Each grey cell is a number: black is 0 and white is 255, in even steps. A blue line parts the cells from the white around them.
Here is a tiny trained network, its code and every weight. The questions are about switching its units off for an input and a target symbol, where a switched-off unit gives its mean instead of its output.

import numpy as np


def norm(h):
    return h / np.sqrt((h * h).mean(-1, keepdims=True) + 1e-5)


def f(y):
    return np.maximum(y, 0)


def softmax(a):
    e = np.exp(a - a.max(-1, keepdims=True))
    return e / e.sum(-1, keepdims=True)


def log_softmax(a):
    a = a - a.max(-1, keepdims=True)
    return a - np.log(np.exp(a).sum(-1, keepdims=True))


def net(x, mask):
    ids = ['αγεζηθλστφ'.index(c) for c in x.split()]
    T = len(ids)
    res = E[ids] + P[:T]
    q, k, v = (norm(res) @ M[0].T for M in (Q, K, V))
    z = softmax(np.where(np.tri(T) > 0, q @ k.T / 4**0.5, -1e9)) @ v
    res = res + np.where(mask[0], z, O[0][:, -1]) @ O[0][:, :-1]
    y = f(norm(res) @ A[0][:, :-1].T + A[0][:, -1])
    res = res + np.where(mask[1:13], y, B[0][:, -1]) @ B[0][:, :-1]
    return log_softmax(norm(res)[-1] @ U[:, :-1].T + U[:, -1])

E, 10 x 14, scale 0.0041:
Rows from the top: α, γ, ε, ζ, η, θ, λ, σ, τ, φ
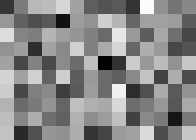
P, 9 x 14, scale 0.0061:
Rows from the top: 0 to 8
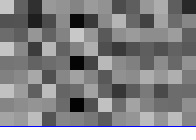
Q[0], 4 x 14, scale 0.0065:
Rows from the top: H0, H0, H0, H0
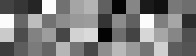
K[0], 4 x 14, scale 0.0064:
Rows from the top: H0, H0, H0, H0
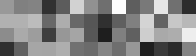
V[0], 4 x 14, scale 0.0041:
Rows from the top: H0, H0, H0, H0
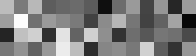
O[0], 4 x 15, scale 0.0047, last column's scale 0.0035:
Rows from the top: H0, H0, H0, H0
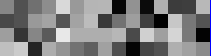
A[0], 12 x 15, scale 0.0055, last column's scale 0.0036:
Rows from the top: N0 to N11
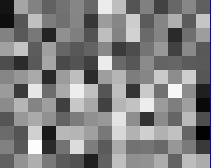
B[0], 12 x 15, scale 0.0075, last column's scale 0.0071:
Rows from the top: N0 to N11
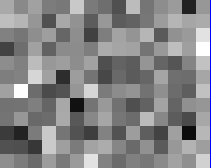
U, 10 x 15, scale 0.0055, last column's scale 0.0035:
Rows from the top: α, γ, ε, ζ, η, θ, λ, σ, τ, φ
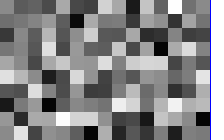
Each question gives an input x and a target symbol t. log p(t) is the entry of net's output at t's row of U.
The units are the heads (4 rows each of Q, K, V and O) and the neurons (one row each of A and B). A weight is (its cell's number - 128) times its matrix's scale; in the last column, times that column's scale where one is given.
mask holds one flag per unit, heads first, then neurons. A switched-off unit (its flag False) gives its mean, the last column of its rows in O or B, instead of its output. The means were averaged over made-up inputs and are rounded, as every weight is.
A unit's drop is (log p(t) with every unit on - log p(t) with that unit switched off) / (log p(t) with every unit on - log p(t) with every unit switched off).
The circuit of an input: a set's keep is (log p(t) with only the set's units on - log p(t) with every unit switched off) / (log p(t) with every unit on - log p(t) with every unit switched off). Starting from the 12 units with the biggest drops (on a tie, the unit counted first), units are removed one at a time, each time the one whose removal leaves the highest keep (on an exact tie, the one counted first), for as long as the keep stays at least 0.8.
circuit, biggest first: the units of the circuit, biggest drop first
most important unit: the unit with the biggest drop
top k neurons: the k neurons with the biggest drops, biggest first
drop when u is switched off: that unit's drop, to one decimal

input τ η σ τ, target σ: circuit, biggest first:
[N3, H0]
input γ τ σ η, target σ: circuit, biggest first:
[N3, H0]
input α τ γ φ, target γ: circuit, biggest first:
[H0, N7]
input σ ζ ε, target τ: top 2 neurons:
[N1, N2]
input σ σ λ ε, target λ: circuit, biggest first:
[H0, N11]
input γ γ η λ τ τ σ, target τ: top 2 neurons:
[N2, N6]
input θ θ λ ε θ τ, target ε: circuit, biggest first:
[H0, N9, N6]
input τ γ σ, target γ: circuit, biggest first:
[N7, H0]
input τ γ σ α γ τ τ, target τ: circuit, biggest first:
[H0, N3]
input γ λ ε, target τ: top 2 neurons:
[N1, N10]
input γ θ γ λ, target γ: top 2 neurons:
[N7, N6]
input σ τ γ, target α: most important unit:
N1
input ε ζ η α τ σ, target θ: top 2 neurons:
[N6, N3]
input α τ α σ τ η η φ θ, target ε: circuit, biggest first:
[N9, N6, H0]
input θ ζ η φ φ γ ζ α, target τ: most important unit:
N2
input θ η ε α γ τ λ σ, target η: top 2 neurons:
[N8, N11]
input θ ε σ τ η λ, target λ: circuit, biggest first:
[H0, N5, N9]
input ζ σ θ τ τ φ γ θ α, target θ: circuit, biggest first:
[H0, N6]
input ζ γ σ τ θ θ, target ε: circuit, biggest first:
[N9, N6, N10]
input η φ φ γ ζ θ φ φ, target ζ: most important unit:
N6
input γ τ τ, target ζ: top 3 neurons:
[N10, N2, N3]
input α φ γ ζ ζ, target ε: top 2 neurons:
[N0, N2]
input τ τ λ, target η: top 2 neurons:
[N3, N8]
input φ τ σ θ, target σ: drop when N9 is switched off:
0.1
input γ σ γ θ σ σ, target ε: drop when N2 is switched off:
0.0
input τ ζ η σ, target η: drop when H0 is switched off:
0.9
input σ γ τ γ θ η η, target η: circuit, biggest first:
[H0]
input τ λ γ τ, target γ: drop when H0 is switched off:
1.3
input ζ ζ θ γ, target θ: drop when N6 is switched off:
0.2
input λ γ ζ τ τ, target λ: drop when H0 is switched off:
0.3
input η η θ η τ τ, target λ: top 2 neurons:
[N5, N11]
